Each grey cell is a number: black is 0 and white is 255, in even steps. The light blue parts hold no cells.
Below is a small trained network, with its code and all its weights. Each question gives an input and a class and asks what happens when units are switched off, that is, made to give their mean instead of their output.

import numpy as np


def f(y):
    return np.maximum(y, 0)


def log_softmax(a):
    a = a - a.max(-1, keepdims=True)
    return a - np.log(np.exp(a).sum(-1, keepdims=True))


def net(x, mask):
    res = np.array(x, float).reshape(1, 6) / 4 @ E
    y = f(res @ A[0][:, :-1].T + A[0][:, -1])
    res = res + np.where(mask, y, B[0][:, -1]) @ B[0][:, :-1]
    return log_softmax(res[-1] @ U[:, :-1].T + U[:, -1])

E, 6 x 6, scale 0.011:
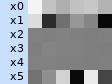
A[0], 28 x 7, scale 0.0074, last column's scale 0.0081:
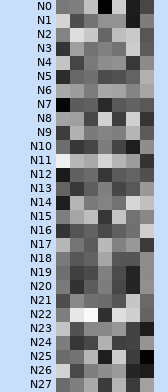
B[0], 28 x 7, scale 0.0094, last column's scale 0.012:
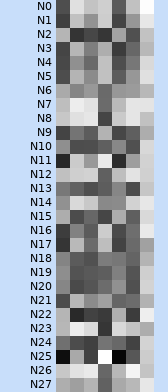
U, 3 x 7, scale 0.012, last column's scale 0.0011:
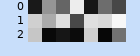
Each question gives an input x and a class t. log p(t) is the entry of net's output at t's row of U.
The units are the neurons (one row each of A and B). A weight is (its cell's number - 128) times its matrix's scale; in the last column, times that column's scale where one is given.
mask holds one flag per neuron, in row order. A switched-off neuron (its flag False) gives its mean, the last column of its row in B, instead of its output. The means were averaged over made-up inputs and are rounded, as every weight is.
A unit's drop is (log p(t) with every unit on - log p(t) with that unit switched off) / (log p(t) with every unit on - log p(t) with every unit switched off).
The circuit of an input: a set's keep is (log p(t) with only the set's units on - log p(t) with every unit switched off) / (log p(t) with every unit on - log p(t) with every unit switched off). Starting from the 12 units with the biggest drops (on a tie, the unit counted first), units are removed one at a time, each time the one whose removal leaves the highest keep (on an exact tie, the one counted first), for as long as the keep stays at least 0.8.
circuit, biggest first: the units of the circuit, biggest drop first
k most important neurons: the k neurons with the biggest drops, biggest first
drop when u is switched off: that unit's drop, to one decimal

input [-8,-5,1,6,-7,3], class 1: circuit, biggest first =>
[N7]
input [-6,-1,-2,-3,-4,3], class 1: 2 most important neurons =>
[N7 N12]
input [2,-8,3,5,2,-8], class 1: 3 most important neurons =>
[N8 N14 N25]
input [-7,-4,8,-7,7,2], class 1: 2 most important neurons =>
[N7 N12]
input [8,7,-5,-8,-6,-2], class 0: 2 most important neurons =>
[N11 N1]
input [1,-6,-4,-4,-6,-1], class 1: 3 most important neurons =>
[N25 N14 N11]
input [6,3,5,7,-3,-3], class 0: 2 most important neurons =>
[N11 N7]
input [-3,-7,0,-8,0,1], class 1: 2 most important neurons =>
[N25 N14]
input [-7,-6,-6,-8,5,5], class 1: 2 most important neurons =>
[N7 N12]
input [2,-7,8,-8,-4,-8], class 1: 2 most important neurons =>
[N8 N14]
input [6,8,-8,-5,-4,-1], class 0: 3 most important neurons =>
[N11 N1 N4]
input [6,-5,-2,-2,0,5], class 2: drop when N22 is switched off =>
0.2
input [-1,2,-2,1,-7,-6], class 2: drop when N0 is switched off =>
0.1
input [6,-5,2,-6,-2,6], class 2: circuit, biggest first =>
[N22]
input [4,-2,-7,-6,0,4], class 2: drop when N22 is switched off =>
0.1
